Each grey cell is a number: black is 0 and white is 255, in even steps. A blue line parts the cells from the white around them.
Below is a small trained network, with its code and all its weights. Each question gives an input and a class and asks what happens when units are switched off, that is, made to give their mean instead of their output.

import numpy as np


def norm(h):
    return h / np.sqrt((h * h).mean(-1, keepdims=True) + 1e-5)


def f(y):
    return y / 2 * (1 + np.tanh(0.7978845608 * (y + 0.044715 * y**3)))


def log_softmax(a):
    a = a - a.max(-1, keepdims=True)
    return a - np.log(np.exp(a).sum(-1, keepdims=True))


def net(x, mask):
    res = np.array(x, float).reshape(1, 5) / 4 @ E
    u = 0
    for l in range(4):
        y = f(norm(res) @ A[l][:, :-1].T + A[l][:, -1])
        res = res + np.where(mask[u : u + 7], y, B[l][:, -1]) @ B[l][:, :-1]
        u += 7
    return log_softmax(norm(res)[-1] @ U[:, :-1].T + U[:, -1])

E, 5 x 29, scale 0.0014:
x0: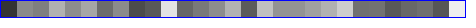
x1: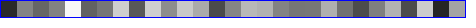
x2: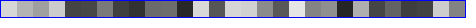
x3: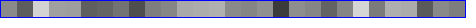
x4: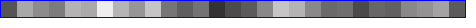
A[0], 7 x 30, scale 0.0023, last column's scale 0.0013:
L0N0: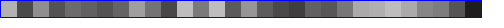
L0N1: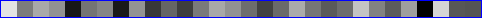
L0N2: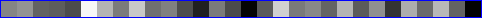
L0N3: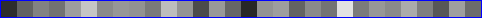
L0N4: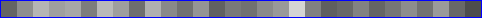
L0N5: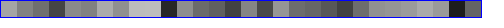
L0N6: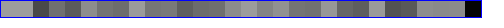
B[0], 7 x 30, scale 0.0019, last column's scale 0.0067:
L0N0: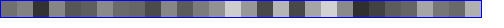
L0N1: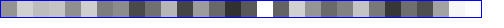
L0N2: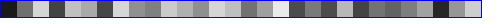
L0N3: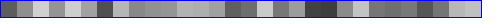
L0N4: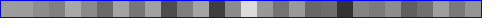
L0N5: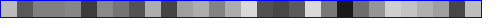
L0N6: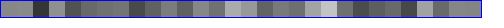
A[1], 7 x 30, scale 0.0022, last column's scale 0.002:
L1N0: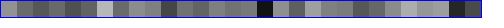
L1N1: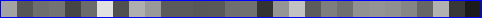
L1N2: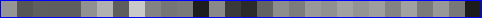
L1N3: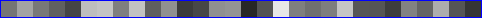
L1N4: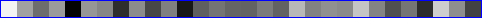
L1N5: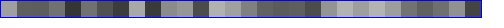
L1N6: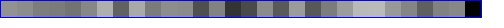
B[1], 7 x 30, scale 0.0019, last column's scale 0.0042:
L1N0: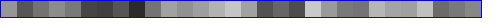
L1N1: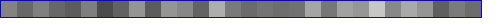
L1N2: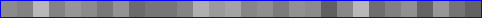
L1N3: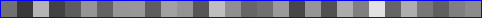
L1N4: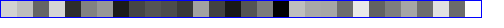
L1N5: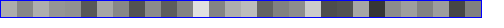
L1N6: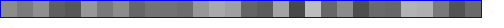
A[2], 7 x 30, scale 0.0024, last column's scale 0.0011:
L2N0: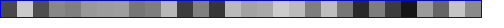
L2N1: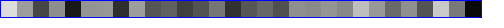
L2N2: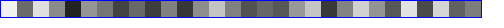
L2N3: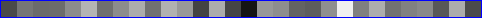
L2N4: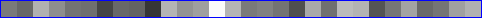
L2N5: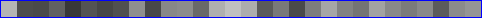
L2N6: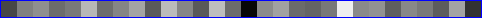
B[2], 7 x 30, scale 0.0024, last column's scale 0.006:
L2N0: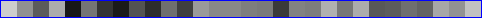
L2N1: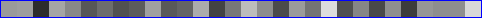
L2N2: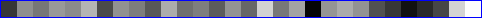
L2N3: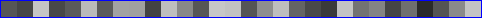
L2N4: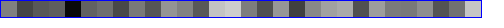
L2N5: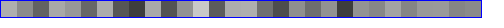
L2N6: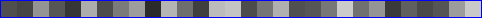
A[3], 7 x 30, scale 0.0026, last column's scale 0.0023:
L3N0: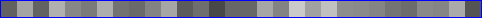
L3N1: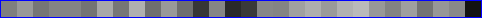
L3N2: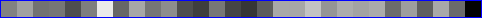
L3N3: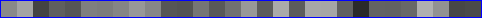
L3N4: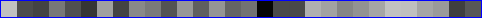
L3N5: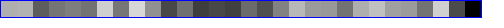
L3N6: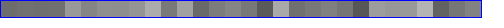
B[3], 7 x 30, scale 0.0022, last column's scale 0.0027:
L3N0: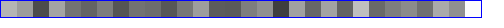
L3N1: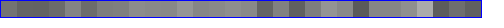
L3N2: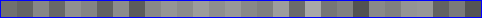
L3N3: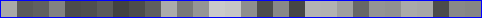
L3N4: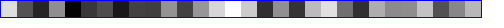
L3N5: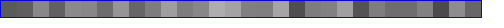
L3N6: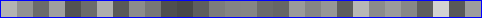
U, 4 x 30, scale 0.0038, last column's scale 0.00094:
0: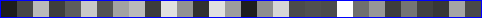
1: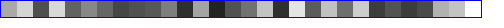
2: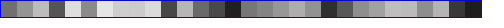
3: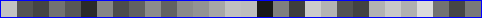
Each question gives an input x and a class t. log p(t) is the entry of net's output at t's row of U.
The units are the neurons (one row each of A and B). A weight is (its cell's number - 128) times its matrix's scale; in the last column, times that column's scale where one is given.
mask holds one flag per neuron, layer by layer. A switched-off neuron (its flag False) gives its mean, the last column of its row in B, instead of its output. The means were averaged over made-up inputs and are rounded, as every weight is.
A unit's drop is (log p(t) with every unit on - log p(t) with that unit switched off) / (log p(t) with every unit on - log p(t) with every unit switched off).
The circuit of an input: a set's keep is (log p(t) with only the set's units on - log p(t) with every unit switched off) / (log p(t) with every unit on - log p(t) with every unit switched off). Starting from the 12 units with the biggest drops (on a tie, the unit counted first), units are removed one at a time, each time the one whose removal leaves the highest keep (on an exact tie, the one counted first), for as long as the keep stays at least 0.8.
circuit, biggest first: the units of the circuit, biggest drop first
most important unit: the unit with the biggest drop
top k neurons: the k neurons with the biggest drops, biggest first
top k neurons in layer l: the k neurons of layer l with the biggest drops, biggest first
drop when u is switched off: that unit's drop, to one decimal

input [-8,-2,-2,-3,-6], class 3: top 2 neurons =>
(L0N0, L0N5)
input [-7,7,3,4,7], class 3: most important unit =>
L0N1
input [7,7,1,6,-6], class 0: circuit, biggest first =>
(L1N4, L2N1)
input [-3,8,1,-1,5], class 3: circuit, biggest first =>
(L0N1, L2N2)
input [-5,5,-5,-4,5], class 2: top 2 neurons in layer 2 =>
(L2N4, L2N0)
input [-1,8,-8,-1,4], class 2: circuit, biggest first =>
(L2N2, L2N4)
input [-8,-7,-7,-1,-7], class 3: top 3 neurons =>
(L0N0, L0N5, L2N5)
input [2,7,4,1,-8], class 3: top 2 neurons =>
(L0N1, L2N2)
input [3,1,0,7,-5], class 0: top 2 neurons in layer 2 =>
(L2N4, L2N1)
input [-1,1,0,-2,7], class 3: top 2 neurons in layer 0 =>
(L0N1, L0N3)
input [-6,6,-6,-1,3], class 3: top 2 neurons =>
(L0N5, L0N1)
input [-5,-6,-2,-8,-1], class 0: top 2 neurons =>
(L0N2, L0N1)
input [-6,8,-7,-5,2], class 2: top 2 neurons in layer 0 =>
(L0N3, L0N0)
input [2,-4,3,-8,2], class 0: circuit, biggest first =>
(L0N2)
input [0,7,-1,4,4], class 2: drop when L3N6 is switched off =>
0.0
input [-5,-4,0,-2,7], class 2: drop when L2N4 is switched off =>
0.1
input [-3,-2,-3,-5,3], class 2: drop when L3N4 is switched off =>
0.1
